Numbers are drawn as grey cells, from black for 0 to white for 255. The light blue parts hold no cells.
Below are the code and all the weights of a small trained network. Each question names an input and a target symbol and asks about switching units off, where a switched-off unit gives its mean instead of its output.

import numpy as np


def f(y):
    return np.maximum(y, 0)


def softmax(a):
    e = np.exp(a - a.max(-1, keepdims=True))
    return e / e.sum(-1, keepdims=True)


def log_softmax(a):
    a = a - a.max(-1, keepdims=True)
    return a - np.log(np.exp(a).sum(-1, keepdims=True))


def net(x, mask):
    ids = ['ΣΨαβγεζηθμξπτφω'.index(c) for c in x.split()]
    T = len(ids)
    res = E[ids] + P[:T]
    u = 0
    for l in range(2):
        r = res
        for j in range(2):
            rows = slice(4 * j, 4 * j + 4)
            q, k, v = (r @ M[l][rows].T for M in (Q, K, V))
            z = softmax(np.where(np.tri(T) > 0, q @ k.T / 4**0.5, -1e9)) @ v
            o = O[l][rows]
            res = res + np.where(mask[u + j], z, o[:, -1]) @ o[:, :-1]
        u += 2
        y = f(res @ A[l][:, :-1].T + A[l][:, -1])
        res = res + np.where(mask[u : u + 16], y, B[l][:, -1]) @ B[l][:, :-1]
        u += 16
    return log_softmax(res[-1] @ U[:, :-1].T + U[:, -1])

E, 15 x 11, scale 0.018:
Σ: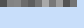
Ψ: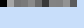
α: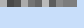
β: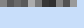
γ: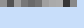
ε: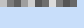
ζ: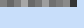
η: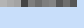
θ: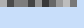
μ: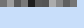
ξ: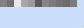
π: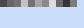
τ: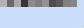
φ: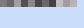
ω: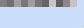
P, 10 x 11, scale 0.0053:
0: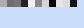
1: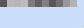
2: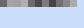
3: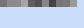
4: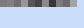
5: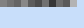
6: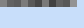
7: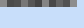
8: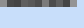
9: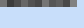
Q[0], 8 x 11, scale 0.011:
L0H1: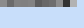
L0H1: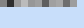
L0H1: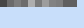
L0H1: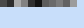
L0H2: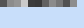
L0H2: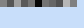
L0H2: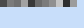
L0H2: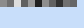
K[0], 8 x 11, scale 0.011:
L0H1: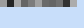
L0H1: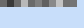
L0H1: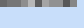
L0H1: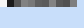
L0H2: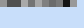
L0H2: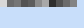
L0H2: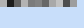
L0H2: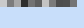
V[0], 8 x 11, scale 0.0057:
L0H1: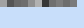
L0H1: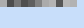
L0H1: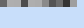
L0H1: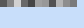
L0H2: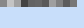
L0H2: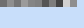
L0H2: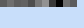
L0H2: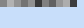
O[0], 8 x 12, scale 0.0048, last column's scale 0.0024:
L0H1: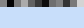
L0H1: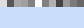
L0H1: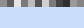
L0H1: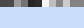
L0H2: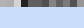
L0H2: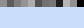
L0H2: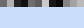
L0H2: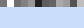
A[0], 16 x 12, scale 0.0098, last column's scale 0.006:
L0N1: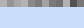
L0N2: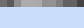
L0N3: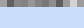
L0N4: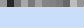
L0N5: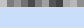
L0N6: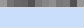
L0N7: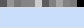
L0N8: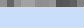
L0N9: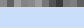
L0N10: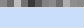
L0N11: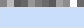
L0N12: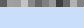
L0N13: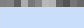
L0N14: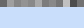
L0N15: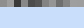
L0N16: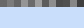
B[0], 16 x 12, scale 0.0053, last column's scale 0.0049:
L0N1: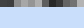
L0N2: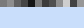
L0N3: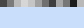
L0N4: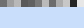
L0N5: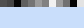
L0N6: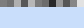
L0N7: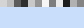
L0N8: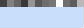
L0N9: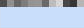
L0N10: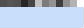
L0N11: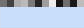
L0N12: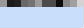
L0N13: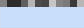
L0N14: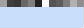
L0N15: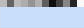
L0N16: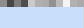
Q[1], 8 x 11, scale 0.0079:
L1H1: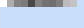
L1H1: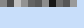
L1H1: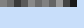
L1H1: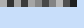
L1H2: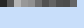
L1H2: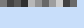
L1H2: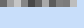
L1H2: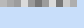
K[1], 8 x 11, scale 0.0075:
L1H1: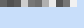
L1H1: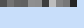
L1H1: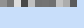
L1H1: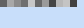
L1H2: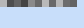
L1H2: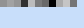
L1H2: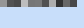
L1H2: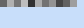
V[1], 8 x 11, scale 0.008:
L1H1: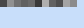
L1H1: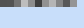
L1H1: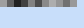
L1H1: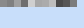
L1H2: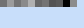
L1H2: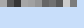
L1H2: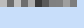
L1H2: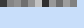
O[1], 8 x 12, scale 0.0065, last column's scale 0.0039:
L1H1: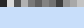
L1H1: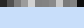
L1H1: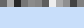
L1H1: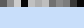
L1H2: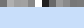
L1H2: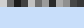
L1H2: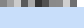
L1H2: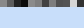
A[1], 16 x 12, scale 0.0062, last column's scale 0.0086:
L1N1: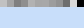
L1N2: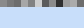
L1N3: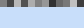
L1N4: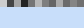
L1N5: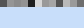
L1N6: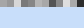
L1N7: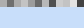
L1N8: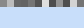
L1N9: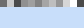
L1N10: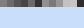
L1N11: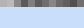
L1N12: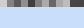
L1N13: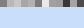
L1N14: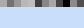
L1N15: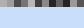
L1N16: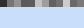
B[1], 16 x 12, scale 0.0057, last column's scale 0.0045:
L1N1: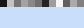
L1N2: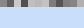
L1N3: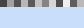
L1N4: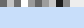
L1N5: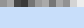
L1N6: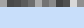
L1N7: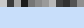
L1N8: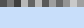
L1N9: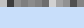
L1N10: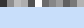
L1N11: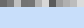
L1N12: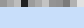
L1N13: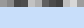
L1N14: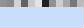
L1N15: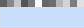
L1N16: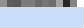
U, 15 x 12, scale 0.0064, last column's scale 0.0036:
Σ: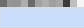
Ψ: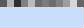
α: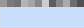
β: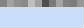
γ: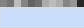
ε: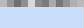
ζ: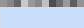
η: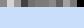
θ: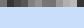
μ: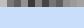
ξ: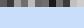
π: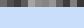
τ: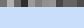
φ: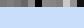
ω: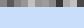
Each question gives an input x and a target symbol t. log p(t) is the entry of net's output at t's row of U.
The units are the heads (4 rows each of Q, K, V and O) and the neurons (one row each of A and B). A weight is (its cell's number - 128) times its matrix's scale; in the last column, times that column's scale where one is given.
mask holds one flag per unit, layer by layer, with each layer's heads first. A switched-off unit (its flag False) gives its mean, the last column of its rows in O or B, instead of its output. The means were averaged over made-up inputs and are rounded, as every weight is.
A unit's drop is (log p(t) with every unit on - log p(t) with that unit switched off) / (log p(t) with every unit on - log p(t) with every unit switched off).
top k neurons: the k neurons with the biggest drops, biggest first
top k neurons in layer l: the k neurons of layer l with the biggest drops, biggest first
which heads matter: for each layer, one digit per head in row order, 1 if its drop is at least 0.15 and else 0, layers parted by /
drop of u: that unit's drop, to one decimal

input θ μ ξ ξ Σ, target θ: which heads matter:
10 / 01
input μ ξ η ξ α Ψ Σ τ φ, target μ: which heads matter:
11 / 10
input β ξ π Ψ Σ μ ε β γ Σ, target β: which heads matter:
10 / 11
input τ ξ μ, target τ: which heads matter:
11 / 10
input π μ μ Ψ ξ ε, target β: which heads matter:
00 / 00
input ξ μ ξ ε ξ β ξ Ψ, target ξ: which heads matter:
01 / 10
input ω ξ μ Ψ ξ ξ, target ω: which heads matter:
11 / 11
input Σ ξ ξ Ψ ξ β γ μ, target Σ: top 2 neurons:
(L0N11 L0N12)
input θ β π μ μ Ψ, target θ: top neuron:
(L1N15)
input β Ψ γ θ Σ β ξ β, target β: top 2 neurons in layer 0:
(L0N10 L0N9)
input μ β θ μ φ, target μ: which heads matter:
10 / 10
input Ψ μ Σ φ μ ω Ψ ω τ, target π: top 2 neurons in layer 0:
(L0N5 L0N9)
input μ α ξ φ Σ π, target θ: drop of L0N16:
0.4
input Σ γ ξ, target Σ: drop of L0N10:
0.1
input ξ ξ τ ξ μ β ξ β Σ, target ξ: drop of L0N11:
0.2
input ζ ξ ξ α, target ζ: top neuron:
(L0N14)
